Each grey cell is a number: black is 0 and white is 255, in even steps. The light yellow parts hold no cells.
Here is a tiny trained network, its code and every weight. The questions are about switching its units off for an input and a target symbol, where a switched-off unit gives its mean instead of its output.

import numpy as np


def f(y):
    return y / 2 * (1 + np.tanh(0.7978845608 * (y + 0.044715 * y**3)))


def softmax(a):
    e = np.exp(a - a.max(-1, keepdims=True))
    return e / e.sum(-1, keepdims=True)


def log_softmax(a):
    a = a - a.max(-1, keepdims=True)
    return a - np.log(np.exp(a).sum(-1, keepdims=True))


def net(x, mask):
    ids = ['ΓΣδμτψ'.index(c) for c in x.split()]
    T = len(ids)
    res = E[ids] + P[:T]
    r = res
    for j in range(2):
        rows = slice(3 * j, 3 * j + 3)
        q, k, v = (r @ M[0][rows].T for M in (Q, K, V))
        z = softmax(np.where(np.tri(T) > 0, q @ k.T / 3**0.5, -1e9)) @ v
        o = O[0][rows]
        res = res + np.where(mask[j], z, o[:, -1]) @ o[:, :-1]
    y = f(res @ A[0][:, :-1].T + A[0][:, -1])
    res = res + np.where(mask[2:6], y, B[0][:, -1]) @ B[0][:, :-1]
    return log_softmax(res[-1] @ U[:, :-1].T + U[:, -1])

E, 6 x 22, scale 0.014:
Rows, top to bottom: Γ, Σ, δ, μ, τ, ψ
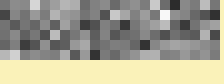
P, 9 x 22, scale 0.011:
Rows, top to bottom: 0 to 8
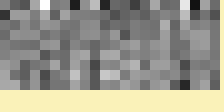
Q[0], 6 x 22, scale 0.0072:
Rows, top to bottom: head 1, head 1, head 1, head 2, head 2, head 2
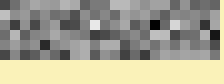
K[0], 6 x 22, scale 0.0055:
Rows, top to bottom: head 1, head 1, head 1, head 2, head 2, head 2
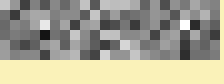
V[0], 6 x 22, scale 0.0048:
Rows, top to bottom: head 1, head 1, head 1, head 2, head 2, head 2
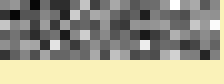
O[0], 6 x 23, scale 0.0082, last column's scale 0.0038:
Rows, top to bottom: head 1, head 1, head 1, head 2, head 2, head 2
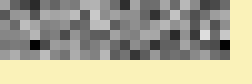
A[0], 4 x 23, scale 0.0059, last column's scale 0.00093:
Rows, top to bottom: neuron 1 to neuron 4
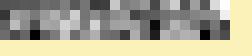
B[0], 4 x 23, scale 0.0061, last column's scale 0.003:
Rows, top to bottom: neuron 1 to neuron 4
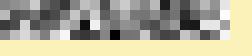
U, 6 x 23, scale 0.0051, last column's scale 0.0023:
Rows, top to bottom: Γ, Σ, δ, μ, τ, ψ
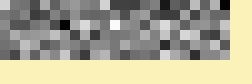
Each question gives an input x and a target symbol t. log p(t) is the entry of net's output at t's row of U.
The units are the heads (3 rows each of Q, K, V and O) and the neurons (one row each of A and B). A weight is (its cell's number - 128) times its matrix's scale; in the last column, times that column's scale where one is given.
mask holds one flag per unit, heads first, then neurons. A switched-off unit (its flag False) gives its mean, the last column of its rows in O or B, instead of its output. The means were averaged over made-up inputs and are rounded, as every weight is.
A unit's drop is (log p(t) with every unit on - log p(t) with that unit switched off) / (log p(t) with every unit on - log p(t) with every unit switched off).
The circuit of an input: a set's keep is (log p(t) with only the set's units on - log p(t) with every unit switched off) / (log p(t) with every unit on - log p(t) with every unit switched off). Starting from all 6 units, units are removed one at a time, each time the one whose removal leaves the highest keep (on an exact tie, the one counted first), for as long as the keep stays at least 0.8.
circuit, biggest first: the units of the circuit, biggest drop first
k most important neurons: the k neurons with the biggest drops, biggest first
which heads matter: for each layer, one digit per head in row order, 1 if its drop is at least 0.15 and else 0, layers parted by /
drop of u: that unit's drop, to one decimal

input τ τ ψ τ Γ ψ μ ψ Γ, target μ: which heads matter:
10
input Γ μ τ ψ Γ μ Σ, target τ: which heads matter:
11
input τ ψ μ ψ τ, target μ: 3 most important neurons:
[neuron 4; neuron 2; neuron 3]
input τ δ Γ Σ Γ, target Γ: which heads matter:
01
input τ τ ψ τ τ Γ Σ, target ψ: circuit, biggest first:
[head 2; neuron 3]
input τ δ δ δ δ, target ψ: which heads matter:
10
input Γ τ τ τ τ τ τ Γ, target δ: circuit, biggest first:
[head 2; neuron 4]
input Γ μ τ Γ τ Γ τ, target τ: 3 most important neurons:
[neuron 4; neuron 1; neuron 3]
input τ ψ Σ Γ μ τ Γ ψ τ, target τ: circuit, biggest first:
[head 2; neuron 4; neuron 1]
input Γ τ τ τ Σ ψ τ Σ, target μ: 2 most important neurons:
[neuron 4; neuron 2]
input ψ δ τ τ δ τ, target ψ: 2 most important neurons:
[neuron 3; neuron 4]
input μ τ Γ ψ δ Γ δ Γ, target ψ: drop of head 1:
0.6
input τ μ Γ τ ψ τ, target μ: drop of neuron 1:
-0.2
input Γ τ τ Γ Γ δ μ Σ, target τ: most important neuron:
[neuron 1]
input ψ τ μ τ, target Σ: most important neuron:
[neuron 4]
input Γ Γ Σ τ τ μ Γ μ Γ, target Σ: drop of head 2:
1.0
